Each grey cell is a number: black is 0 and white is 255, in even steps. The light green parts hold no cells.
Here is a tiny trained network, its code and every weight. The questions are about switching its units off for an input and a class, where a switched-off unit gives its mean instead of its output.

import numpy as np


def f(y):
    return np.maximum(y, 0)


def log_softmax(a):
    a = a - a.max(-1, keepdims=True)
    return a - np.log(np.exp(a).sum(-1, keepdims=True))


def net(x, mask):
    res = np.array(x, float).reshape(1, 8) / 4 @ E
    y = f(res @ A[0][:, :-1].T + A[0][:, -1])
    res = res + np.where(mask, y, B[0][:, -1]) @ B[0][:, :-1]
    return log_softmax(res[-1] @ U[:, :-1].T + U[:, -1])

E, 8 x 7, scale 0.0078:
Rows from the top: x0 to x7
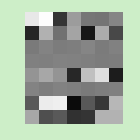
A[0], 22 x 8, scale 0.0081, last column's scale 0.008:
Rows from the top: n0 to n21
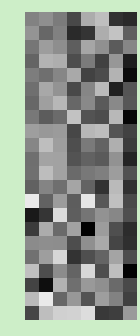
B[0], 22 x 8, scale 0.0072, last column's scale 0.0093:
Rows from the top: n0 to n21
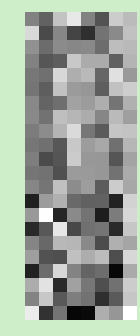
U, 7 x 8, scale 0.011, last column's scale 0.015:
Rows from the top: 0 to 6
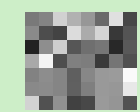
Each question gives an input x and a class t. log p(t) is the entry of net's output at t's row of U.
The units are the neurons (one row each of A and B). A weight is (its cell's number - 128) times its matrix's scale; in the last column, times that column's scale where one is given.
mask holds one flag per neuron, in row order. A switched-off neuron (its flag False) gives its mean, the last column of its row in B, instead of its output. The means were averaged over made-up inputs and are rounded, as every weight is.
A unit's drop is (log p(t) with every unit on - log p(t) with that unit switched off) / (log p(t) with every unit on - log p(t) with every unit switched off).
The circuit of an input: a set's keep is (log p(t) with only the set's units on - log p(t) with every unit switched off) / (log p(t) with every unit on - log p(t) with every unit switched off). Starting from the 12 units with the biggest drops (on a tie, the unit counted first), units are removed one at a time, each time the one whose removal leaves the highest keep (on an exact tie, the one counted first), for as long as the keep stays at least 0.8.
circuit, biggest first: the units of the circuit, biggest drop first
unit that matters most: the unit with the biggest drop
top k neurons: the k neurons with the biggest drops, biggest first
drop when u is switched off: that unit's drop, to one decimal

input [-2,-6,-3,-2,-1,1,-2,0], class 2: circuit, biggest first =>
n13, n18
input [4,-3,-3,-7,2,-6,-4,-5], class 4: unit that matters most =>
n17
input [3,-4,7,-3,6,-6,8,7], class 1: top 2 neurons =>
n17, n9
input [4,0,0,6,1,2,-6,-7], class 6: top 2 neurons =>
n21, n17
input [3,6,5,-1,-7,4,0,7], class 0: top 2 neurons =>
n21, n4
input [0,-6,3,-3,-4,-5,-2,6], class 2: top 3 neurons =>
n13, n18, n21
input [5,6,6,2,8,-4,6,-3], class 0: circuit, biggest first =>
n5, n0
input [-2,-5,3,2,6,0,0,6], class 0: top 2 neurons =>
n21, n8
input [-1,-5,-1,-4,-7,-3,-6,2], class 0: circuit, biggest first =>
n7, n17
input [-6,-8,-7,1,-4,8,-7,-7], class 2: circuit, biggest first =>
n18, n13
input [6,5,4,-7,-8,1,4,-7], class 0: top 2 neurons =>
n12, n4
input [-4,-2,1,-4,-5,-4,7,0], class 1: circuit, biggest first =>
n17, n3, n10
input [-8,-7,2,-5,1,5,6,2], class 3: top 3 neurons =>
n14, n19, n15
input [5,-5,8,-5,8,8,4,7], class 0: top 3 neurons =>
n8, n21, n0
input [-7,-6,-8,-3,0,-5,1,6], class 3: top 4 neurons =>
n14, n19, n21, n15
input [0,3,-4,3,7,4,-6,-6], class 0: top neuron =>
n0
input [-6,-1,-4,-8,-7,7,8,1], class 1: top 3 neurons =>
n17, n3, n10
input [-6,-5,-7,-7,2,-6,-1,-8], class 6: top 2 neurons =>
n21, n20
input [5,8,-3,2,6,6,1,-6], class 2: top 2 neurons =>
n15, n20
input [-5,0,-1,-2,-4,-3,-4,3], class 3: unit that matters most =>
n19
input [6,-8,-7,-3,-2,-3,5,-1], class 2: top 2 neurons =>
n13, n18
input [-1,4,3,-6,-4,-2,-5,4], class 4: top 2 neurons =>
n17, n3
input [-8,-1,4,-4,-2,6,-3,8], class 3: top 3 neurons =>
n14, n19, n21
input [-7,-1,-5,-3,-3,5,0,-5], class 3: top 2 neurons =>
n14, n19
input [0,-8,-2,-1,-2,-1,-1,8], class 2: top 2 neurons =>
n13, n18
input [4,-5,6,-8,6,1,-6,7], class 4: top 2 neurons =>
n21, n17
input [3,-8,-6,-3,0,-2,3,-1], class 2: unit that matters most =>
n13
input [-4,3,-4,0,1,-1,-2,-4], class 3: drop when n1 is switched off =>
0.1
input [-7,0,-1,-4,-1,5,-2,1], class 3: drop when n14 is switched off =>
0.2
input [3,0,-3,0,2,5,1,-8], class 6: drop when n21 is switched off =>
0.6
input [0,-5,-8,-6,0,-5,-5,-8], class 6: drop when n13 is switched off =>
0.0
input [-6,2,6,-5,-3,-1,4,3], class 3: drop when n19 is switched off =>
0.1
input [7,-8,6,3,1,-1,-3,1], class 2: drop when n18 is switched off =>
0.2
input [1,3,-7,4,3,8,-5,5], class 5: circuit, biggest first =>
n17
